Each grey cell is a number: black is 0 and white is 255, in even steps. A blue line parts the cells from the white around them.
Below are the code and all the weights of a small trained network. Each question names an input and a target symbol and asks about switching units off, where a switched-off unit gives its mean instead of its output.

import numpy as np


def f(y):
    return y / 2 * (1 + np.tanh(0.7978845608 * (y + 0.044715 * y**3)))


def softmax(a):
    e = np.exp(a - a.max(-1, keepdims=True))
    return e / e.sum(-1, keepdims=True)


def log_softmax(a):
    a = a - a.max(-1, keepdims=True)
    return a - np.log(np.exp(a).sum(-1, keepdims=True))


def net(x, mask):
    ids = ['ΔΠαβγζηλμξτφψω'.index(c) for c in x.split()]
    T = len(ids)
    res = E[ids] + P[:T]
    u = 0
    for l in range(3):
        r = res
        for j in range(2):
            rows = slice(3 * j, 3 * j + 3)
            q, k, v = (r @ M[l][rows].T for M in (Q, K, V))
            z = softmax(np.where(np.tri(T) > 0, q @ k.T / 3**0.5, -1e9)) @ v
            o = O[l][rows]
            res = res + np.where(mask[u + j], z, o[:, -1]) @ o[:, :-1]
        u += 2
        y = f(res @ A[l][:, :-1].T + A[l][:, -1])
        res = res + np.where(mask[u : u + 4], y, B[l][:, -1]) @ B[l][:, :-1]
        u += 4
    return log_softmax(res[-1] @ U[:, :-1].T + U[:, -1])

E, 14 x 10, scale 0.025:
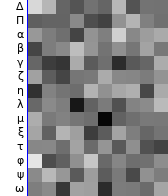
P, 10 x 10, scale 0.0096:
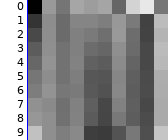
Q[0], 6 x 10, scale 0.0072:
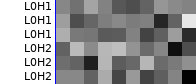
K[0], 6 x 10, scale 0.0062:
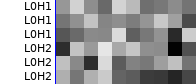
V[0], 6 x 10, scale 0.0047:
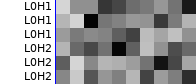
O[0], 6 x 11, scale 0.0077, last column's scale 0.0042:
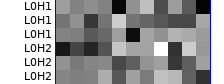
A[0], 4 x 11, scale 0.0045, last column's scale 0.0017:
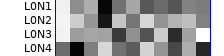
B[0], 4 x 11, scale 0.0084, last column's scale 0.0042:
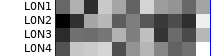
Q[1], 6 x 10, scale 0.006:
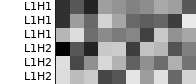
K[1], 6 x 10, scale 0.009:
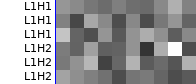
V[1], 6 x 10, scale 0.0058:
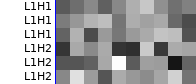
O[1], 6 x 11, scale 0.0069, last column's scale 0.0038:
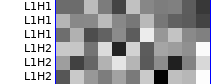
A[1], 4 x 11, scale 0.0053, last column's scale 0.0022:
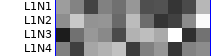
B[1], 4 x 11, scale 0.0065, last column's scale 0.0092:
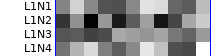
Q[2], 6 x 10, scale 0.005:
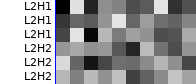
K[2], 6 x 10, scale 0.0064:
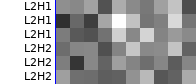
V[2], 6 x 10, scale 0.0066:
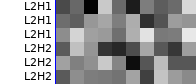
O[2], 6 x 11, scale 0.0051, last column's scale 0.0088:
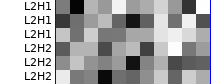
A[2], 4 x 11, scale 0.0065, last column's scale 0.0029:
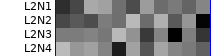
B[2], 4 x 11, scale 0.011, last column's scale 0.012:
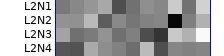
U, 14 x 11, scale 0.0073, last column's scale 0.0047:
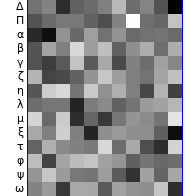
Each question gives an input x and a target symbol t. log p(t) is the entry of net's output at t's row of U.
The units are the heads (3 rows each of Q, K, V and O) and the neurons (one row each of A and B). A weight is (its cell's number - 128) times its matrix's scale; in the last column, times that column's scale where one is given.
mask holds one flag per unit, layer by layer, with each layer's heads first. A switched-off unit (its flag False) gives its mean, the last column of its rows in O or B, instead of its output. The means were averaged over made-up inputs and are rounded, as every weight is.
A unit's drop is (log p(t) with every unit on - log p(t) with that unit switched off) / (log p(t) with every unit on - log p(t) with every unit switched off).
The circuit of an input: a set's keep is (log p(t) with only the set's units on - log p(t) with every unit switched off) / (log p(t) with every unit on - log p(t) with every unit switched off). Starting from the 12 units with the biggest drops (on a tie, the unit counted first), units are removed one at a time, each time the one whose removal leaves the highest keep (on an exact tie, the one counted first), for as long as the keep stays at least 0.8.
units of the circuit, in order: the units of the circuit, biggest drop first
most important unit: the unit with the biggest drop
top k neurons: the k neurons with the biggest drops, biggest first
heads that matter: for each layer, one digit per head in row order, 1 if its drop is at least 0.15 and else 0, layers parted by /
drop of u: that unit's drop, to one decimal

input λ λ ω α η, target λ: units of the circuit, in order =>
[L1H2 L0H2 L2H2 L1N4]
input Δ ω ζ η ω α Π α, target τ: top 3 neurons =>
[L0N2 L1N1 L2N3]
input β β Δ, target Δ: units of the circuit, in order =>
[L0N2 L1N2 L1H1]
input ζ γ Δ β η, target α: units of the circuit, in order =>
[L1H2 L0H1]
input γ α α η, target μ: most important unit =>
L2N3
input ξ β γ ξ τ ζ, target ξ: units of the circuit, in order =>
[L0H1 L1H2]
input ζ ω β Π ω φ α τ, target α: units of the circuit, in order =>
[L1H2 L0N4 L0N3]
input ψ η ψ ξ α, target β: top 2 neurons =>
[L0N2 L2N1]
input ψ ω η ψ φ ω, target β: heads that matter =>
01 / 01 / 11
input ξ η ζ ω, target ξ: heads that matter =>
10 / 11 / 10
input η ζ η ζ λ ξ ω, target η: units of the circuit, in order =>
[L1H2 L1N4 L0H1]
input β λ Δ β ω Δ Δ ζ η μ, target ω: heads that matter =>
01 / 01 / 00
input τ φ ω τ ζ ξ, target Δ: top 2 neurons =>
[L0N3 L1N3]
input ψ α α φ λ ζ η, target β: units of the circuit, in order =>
[L0H2 L1H2 L2H2]
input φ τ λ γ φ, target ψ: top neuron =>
[L2N3]
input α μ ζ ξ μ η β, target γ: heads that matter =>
11 / 11 / 10
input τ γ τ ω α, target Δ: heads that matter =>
11 / 10 / 10
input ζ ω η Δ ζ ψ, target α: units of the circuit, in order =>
[L1H2 L0N2 L0N4]
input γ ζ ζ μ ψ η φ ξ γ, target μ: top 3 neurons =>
[L2N3 L1N1 L1N4]
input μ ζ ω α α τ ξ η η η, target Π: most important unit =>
L0H1
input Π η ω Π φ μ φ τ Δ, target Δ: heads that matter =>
00 / 00 / 00
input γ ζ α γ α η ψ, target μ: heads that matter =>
01 / 01 / 01
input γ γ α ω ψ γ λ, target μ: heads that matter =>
00 / 01 / 01
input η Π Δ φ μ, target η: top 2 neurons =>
[L1N4 L0N2]
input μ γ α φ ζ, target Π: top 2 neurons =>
[L2N3 L0N2]
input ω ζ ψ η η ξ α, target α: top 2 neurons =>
[L0N2 L0N4]
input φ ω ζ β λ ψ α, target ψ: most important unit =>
L2H1
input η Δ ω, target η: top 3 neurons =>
[L1N4 L2N3 L0N2]
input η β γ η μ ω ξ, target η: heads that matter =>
10 / 01 / 10
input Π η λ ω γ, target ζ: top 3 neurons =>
[L0N2 L1N3 L2N1]
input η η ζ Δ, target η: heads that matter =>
10 / 01 / 10
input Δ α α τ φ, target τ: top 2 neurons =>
[L1N1 L0N2]
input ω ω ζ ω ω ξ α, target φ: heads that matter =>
10 / 01 / 11
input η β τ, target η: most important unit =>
L0H1
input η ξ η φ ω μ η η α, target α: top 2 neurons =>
[L0N2 L1N1]
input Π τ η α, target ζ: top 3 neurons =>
[L1N3 L1N2 L0N4]
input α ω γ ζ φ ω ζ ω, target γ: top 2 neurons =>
[L0N2 L2N3]
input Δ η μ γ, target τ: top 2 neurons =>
[L1N1 L2N2]
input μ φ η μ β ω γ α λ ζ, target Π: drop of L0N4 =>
0.0
